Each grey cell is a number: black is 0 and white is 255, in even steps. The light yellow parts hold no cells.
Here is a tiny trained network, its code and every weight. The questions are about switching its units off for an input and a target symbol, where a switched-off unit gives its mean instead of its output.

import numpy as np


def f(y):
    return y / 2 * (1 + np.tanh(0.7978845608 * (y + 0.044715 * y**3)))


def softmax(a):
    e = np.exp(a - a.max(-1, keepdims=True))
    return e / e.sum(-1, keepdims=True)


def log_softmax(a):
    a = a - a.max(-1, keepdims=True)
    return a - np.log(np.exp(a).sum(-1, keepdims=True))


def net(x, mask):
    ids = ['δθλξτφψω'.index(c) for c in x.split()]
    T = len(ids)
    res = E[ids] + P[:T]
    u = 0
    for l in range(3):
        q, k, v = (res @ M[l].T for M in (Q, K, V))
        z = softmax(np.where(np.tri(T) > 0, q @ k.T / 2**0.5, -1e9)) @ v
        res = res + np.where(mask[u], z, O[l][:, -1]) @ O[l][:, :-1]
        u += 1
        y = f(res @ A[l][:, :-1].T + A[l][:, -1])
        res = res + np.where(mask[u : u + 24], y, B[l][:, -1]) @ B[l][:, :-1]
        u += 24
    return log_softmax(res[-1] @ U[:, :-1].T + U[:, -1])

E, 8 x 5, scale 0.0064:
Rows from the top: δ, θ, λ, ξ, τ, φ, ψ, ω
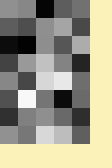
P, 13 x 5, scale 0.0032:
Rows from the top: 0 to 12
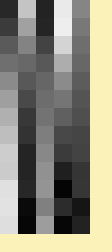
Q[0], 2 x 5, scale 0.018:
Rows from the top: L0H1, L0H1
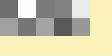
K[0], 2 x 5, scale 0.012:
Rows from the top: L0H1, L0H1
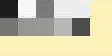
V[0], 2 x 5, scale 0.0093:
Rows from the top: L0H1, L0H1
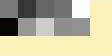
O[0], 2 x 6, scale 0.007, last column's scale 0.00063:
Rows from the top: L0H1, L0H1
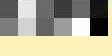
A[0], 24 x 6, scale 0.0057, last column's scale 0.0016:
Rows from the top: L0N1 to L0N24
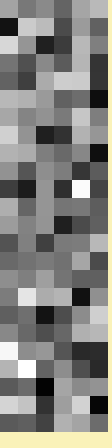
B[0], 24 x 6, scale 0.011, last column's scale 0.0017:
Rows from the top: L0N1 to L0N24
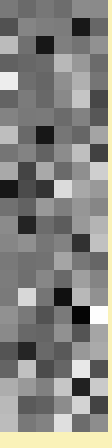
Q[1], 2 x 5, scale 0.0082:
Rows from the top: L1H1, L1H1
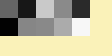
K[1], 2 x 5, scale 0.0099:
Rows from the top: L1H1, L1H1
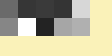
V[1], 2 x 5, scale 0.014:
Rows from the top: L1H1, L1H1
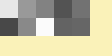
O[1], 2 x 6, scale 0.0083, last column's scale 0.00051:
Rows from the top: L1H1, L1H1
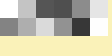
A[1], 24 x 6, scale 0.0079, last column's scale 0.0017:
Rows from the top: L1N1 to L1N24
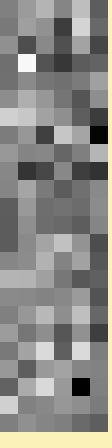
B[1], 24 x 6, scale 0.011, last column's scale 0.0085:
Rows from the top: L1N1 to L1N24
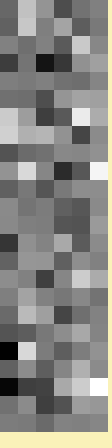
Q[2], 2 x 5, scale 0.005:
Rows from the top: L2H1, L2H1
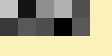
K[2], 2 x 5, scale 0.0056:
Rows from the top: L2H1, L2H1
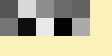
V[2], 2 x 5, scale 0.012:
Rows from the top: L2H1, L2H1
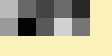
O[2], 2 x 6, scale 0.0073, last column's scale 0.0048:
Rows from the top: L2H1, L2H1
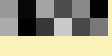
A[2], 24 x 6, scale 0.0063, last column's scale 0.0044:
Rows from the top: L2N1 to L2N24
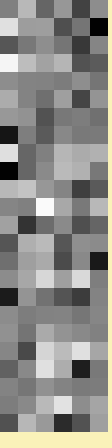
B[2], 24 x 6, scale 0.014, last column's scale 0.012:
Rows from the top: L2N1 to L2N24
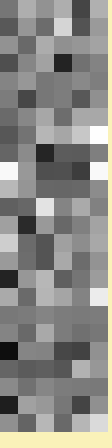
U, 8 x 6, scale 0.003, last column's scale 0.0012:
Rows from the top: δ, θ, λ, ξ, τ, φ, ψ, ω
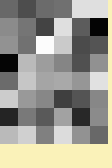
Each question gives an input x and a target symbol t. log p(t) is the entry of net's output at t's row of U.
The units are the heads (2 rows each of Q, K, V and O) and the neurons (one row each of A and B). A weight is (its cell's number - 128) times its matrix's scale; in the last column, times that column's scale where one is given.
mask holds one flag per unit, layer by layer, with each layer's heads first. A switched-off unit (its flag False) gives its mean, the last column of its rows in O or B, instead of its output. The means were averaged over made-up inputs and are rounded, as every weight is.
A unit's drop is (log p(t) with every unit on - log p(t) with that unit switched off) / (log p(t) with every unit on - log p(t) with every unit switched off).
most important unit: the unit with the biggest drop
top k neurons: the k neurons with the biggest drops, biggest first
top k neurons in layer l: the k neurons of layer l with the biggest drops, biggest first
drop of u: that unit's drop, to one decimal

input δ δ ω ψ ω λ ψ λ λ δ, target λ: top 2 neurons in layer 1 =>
L1N7, L1N10
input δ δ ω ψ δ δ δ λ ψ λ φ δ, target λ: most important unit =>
L1H1
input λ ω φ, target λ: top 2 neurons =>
L0N2, L2N17
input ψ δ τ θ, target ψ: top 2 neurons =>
L1N10, L2N20
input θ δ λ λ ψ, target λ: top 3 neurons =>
L2N8, L2N17, L0N11
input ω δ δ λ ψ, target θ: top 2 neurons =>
L1N22, L2N10
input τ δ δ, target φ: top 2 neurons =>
L1N22, L2N8
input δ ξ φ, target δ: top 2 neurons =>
L0N11, L1N4
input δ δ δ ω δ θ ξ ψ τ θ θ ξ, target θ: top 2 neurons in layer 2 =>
L2N10, L2N24
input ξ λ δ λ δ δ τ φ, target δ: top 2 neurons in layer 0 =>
L0N8, L0N3
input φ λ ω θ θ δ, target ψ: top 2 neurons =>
L1N10, L2N10
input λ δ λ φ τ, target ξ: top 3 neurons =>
L1N10, L2N20, L1N4
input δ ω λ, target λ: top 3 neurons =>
L0N11, L2N17, L1N7
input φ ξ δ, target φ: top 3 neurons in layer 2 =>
L2N8, L2N11, L2N4
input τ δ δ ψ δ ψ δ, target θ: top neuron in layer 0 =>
L0N22
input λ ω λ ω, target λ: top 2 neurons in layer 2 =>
L2N17, L2N12
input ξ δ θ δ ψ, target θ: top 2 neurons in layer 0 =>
L0N22, L0N11
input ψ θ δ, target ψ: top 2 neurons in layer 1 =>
L1N10, L1N20
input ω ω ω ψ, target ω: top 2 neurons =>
L2N10, L0N8
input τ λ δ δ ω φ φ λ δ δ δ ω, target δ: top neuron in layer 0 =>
L0N13
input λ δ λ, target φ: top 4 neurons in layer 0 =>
L0N11, L0N8, L0N3, L0N23
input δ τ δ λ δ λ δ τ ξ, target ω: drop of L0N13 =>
-0.1
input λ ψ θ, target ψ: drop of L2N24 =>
0.2
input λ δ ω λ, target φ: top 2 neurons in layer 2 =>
L2N8, L2N11
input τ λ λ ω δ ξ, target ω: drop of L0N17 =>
0.5
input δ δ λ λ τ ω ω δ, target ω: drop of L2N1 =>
0.2
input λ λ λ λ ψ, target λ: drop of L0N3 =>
0.0
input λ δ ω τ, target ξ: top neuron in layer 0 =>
L0N18
